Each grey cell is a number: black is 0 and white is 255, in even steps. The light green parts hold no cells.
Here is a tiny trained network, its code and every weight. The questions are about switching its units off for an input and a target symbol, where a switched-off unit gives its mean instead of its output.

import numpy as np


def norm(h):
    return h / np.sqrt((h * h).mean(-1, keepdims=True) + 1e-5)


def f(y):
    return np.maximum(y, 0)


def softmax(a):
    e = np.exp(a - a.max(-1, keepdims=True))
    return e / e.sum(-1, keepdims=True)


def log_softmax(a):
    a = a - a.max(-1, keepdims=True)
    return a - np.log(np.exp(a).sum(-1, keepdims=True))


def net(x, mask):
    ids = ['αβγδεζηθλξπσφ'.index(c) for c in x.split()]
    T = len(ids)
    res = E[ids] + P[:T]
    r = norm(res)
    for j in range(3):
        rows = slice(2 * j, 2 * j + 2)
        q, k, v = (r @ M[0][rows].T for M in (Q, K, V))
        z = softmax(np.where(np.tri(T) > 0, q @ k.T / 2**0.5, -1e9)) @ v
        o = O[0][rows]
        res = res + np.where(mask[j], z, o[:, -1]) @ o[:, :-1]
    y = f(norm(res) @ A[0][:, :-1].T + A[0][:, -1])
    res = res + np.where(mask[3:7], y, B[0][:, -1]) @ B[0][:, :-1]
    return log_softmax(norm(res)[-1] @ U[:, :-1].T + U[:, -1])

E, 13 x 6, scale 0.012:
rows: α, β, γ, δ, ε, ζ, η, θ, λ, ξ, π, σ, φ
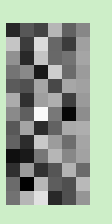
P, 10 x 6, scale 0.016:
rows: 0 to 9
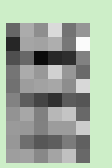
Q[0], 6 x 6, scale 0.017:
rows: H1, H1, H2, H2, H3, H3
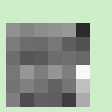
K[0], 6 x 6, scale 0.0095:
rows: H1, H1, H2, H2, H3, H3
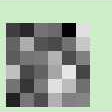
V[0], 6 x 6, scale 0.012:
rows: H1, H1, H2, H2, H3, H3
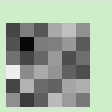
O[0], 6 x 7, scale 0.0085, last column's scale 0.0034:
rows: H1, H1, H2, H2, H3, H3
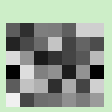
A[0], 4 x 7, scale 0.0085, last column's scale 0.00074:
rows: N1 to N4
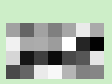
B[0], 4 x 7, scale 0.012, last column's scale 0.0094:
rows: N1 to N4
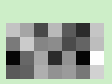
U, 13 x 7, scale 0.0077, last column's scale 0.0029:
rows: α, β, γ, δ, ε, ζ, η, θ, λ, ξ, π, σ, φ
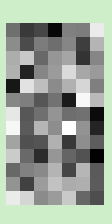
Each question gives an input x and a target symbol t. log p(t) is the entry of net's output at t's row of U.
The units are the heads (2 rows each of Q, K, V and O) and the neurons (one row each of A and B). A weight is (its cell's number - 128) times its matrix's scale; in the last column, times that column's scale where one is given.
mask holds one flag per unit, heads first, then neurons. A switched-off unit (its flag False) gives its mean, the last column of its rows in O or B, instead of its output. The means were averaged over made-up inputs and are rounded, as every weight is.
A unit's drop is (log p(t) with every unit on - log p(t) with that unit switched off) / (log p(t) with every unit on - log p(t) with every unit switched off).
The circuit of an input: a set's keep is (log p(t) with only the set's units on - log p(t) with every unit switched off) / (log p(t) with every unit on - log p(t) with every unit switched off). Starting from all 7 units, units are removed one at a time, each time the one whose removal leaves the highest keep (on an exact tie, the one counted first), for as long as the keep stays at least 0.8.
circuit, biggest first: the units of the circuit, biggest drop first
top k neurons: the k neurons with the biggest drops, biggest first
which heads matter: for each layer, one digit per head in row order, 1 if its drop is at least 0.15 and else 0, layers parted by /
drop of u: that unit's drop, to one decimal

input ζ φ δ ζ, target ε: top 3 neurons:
[N1 N3 N4]
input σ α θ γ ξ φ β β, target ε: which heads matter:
010
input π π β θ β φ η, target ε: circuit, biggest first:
[H3 N1]
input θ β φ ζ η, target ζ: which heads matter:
010
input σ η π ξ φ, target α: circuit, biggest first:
[H2 H1]
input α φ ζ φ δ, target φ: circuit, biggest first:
[H1]
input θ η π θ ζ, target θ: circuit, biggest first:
[H2 N3]
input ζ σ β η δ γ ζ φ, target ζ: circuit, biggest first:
[H2 H3 N3]
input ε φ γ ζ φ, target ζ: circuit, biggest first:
[H2 N3 H3]
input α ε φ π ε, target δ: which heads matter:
110
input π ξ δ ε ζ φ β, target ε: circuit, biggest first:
[H3 H2]
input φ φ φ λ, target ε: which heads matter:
001
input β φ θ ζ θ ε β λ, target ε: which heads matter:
110
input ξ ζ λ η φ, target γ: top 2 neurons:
[N2 N1]
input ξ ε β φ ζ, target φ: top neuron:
[N2]
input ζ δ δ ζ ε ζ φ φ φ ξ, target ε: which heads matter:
001
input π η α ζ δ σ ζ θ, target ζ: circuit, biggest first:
[H2 H3]
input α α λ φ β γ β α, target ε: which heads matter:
010
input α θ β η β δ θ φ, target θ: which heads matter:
110
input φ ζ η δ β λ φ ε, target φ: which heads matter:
100
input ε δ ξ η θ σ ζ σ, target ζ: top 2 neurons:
[N3 N4]
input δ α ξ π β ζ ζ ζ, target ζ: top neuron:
[N3]
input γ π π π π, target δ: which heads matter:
110
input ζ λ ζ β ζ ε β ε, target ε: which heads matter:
110
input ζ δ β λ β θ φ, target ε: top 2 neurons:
[N3 N1]
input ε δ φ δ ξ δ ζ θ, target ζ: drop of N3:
0.2
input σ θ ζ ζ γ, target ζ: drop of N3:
0.2
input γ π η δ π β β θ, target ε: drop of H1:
0.2
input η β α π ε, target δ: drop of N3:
0.2
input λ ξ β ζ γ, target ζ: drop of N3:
0.3
